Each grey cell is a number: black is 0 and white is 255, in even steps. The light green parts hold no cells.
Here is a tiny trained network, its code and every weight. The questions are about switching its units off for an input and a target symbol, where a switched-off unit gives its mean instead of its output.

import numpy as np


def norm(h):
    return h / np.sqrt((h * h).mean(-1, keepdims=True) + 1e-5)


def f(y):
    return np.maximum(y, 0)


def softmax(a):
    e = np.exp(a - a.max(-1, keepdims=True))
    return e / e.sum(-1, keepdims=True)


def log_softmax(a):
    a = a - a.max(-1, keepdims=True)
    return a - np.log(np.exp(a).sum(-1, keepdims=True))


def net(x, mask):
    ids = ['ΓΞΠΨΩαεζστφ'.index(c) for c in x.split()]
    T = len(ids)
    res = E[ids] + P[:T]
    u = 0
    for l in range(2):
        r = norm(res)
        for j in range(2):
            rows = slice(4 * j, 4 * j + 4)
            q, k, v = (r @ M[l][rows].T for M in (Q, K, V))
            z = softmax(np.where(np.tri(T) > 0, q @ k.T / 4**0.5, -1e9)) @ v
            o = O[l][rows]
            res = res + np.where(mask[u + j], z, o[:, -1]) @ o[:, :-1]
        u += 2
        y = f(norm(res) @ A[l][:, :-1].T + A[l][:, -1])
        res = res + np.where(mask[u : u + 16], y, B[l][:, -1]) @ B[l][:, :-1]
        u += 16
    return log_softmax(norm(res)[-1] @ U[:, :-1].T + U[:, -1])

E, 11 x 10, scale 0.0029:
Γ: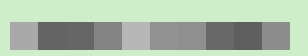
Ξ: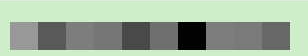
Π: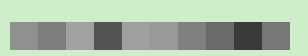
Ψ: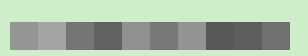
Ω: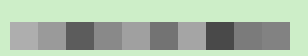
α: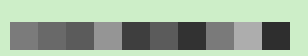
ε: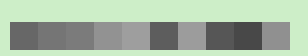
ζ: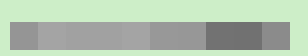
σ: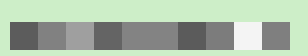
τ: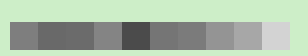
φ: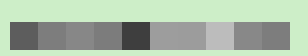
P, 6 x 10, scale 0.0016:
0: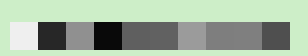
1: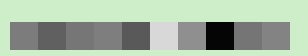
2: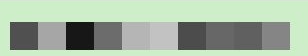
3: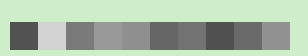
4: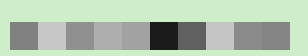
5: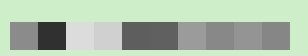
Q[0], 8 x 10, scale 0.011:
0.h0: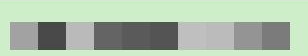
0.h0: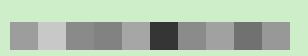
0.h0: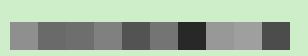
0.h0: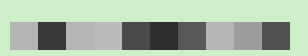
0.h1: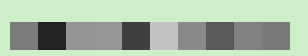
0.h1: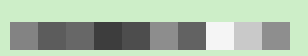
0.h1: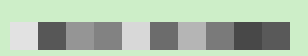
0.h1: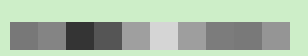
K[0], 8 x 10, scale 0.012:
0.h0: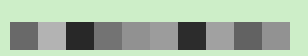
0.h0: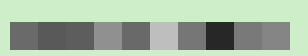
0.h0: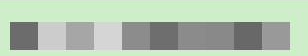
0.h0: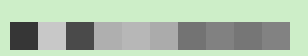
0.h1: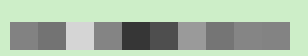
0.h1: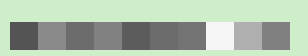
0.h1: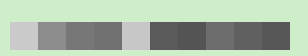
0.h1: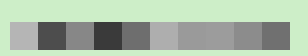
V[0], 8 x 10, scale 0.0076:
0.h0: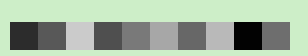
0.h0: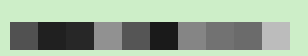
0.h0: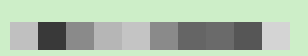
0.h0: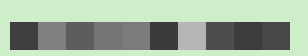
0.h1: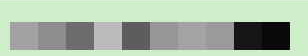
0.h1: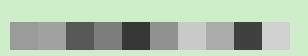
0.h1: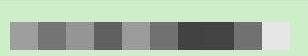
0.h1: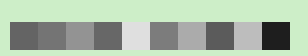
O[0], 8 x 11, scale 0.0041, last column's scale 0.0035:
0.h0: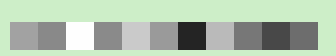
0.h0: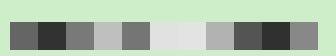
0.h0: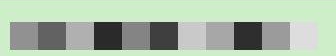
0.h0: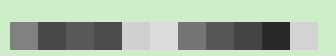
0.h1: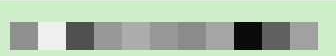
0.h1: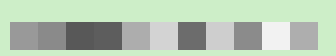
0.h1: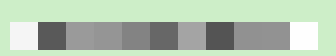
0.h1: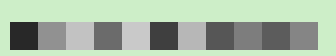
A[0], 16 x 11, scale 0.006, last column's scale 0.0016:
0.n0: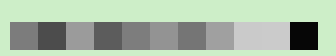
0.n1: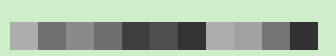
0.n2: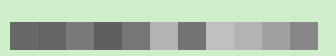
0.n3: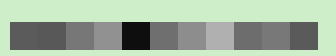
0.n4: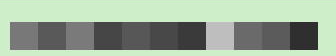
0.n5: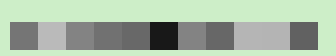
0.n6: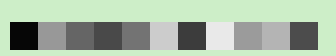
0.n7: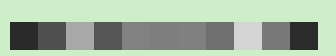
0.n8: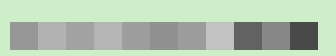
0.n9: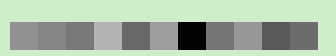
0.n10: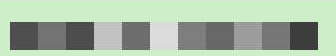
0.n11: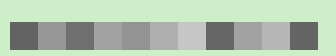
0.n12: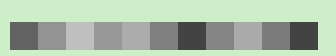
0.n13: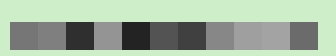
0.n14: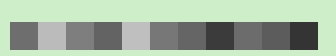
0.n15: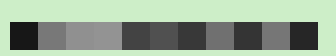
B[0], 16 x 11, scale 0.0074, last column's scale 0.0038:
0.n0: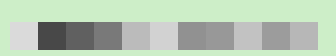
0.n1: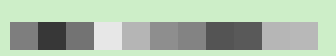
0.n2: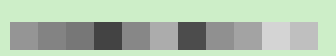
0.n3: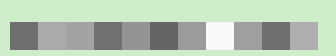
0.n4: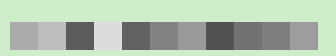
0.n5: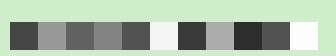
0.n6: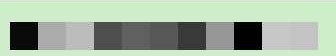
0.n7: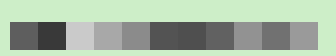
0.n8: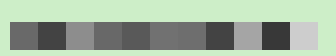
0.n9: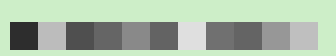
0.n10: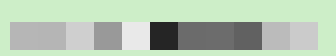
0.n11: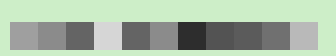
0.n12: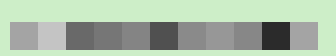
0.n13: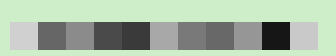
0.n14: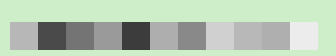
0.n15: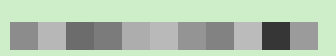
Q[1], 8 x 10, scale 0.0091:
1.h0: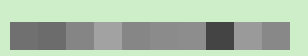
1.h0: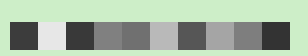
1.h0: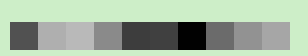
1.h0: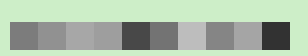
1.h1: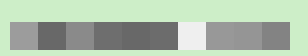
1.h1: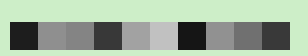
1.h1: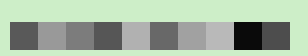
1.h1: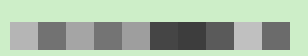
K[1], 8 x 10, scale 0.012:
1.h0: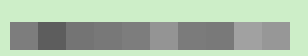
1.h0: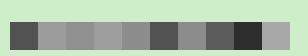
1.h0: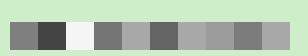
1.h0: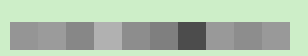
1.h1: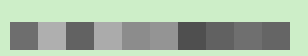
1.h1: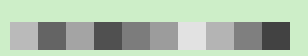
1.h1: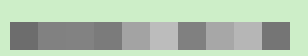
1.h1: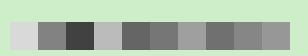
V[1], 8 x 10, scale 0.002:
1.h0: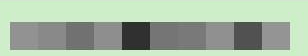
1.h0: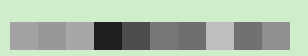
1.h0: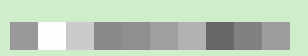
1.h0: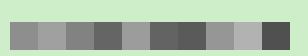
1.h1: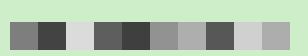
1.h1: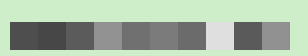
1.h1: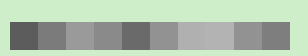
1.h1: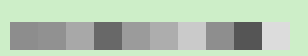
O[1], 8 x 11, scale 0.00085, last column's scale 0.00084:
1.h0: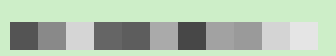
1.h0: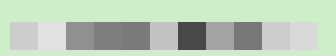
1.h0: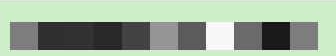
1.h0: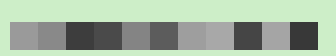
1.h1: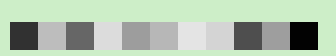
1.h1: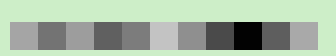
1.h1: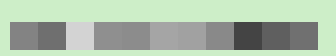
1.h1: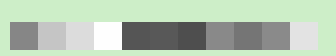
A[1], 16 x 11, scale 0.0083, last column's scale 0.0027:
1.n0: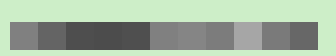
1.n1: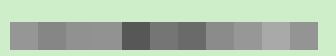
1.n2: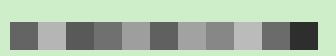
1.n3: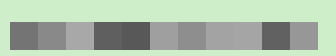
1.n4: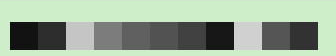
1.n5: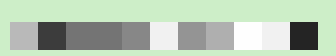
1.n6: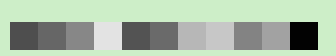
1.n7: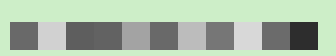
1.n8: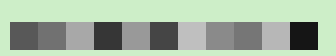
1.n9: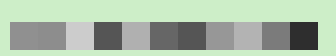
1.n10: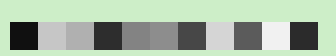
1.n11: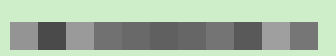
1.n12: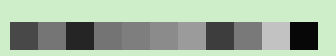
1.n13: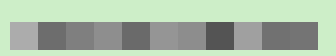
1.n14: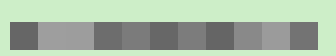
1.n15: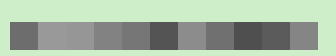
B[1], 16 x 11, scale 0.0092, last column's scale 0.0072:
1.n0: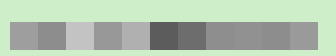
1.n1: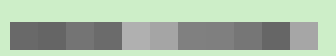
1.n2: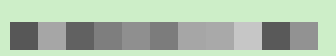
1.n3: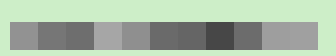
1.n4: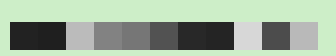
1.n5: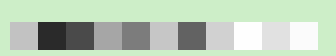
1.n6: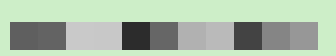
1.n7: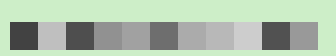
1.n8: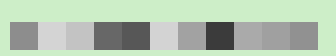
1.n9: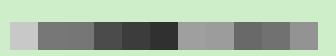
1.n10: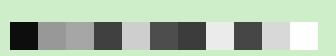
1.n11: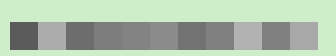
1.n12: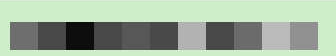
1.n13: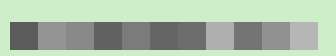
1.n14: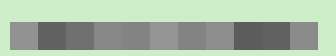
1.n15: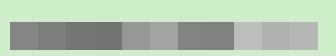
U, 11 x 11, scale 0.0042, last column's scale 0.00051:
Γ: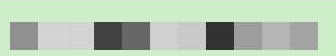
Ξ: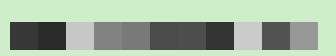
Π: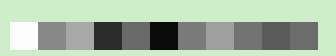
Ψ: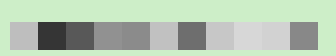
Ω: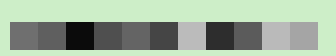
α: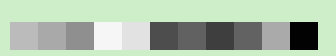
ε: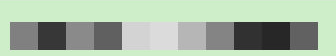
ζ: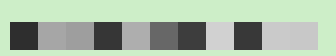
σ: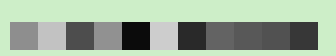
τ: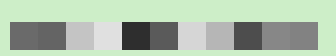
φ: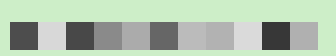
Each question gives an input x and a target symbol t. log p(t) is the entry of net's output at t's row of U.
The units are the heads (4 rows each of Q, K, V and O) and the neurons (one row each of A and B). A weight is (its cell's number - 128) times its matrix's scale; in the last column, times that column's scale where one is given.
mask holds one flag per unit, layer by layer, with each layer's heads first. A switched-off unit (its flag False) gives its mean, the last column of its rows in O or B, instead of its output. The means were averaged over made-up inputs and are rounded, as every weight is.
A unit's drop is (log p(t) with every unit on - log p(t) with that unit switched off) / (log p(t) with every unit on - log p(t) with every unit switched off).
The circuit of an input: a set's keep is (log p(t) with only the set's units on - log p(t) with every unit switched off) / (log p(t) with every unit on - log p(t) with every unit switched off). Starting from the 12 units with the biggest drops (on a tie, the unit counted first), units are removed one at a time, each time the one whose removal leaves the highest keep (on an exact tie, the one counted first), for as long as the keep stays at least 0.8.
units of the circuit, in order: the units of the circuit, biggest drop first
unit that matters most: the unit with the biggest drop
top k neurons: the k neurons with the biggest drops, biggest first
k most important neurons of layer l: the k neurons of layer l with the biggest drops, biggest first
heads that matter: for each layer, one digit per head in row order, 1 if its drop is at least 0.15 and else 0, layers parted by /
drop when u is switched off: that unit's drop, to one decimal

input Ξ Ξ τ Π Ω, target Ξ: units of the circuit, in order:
(0.n8; 0.h0; 1.n4)
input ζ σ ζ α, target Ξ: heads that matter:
01 / 00
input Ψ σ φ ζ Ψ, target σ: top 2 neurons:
(0.n13; 0.n5)
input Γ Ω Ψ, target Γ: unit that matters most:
0.h0
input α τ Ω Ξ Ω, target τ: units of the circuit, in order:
(0.h0; 1.n6)
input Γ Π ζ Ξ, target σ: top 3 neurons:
(1.n10; 0.n5; 1.n5)
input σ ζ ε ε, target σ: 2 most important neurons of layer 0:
(0.n13; 0.n5)
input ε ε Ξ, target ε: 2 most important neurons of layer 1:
(1.n5; 1.n10)
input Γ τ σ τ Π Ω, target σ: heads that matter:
10 / 00
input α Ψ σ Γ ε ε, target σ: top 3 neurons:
(0.n5; 1.n10; 1.n5)
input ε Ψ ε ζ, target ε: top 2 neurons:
(1.n5; 1.n10)
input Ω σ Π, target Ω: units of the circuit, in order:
(0.h0; 1.n12)
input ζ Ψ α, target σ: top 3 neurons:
(0.n5; 1.n10; 1.n5)
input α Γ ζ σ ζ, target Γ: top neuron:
(1.n8)
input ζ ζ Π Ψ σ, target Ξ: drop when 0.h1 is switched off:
1.5
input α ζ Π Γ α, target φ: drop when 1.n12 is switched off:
0.0
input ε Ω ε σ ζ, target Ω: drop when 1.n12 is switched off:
0.1
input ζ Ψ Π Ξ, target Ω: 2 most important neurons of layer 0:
(0.n9; 0.n1)
